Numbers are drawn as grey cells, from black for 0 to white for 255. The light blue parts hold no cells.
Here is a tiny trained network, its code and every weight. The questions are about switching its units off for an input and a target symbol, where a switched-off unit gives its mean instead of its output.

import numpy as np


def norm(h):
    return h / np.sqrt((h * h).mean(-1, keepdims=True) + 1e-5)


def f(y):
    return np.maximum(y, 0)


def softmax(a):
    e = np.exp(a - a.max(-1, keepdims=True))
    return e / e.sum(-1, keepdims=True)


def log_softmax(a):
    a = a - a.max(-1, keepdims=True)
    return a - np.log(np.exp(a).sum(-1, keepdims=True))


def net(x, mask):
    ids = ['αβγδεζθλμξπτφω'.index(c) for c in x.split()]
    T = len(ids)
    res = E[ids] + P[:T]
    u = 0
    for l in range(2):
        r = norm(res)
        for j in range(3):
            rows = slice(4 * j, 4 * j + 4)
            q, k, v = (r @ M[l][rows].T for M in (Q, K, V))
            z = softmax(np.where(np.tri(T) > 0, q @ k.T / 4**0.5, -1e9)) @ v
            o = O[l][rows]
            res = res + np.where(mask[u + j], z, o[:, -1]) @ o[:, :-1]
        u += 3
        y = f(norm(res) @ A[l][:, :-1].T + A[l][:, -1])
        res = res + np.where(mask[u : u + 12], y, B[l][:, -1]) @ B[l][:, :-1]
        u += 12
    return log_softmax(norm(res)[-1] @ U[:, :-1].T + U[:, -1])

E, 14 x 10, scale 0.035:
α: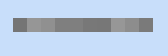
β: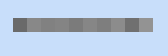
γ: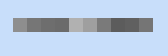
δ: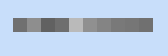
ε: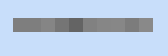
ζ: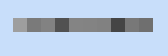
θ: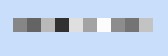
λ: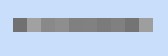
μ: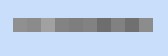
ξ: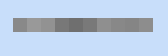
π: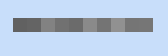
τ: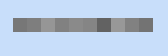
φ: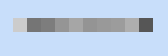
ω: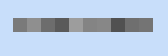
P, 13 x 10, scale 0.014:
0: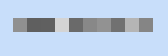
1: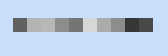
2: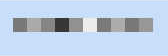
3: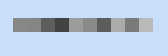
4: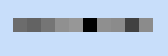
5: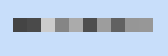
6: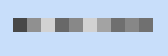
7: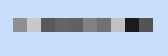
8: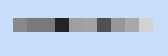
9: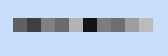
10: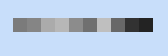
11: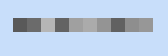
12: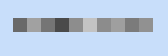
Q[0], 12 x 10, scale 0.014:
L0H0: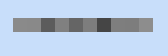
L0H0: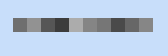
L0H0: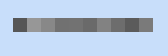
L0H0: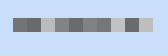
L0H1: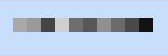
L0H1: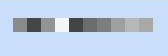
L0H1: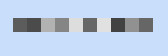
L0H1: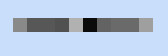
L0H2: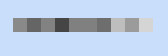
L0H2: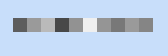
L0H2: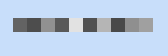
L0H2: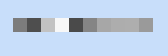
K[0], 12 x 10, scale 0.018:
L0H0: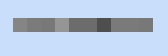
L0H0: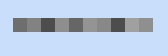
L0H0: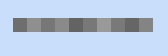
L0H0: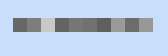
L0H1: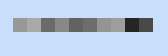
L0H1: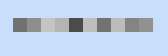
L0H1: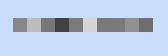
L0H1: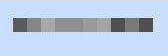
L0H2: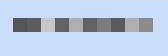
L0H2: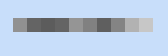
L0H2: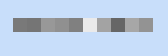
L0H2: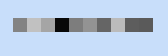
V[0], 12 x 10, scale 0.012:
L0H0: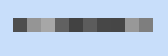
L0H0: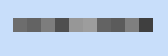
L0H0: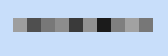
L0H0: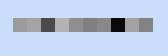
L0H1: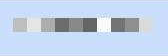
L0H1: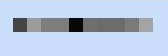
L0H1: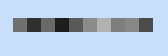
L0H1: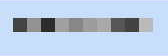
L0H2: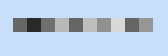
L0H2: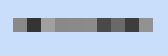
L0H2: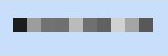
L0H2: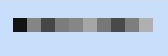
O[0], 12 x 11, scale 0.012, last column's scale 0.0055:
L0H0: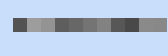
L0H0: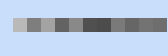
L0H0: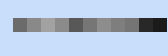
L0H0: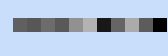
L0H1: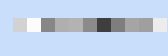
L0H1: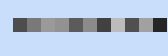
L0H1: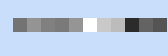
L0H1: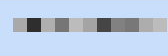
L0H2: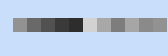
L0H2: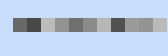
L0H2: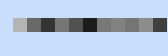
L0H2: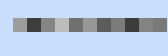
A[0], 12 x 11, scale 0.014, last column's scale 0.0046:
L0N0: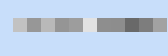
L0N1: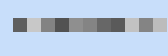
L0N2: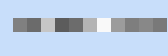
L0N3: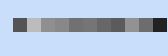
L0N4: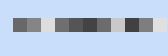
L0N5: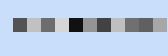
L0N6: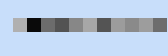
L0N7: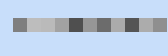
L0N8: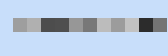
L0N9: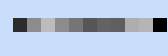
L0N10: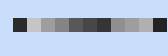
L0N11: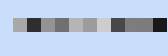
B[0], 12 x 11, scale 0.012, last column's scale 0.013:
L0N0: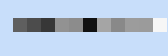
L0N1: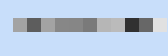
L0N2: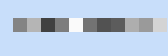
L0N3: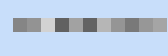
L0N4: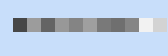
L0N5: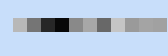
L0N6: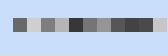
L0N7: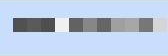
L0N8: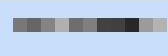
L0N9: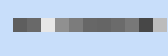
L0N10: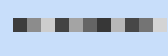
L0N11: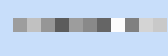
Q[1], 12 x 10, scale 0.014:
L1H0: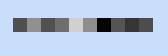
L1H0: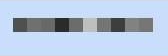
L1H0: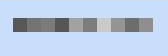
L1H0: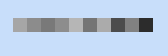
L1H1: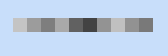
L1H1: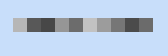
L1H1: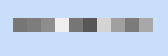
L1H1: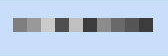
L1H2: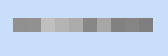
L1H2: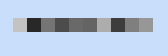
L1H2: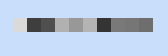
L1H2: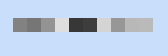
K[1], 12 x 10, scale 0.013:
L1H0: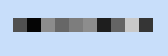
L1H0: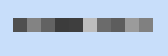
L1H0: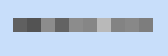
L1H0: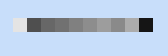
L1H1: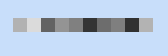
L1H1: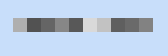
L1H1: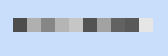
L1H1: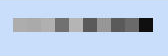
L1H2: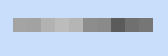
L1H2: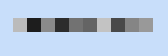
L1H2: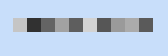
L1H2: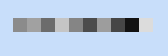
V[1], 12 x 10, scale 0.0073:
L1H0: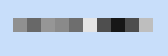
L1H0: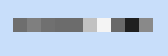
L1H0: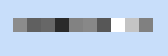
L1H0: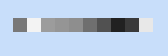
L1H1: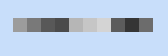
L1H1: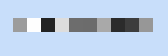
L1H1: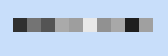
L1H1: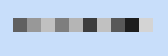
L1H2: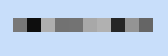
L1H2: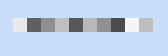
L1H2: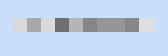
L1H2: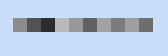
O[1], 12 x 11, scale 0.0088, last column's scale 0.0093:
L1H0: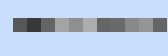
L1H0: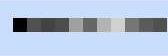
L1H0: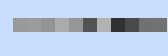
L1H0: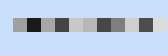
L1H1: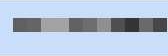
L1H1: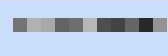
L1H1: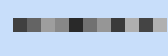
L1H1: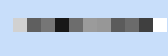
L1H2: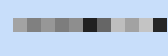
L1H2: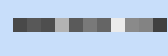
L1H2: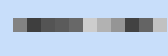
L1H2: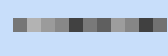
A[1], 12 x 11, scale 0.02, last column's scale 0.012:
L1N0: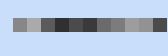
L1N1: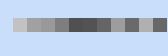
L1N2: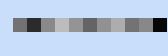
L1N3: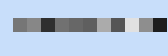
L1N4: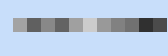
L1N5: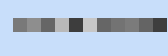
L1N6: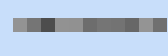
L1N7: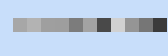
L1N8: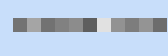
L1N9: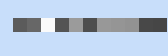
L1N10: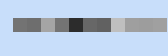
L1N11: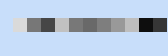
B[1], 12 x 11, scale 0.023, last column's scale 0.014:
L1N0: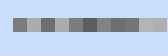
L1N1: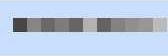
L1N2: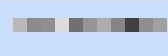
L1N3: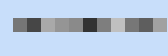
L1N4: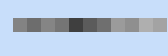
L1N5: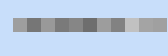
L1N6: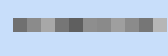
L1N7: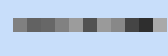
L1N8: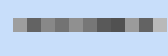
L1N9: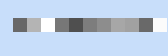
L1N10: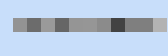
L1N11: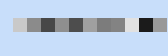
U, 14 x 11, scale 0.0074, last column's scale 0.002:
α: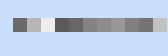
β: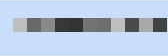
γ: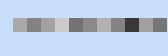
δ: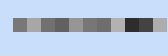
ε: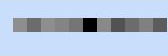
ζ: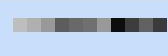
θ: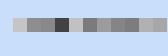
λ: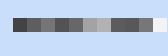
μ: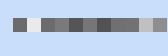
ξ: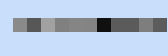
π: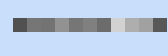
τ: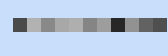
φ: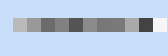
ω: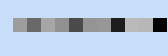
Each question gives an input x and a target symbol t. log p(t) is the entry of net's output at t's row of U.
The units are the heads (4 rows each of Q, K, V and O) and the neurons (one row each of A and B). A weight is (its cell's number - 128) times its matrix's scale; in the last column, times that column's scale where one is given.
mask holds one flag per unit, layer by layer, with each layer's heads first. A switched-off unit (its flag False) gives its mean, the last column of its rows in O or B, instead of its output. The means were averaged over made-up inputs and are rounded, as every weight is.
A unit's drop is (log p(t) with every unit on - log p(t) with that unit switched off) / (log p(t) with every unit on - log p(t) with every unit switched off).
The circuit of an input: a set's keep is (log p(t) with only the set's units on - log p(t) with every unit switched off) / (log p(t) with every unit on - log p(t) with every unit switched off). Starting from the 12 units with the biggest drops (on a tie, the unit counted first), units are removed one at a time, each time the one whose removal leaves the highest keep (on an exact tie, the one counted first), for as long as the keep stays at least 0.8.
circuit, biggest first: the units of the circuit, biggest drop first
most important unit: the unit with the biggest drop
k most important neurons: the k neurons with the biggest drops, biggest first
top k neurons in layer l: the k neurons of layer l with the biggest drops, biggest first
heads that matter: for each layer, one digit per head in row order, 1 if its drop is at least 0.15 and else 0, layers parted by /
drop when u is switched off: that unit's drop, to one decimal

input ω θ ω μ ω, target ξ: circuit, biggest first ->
(L0H0)
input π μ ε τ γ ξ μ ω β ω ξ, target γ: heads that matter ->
011 / 000
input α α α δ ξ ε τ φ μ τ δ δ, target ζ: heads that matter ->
001 / 000
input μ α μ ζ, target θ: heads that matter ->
010 / 000
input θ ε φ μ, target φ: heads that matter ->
010 / 000
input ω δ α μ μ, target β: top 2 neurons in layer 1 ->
(L1N4; L1N9)
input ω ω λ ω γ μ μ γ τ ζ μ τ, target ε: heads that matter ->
011 / 000
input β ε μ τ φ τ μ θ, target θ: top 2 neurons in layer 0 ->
(L0N0; L0N11)
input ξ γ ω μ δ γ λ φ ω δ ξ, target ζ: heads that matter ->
010 / 000
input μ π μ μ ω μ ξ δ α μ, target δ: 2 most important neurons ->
(L1N7; L0N7)
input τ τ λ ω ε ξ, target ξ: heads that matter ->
011 / 000
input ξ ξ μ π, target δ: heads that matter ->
010 / 000
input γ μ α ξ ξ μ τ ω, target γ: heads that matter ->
111 / 010
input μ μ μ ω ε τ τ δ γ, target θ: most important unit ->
L0H2
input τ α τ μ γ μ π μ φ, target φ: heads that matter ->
100 / 000
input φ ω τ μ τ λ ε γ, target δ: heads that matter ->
111 / 011
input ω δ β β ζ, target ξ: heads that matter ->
100 / 000
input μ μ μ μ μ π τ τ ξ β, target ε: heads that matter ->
010 / 000
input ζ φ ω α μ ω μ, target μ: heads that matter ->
011 / 000
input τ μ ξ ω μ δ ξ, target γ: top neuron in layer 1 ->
(L1N2)
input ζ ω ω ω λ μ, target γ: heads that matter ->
011 / 000
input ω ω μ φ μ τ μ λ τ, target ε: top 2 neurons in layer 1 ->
(L1N3; L1N0)
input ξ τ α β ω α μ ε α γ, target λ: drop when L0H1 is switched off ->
0.2
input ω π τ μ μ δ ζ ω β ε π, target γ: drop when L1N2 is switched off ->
0.2
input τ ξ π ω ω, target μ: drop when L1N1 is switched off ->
0.1
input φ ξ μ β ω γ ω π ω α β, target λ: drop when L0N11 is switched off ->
0.0
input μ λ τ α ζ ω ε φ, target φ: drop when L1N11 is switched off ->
0.5
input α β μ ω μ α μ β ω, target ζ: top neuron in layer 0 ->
(L0N10)
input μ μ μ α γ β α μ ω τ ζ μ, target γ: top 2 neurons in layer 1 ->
(L1N2; L1N9)
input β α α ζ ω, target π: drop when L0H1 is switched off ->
0.3
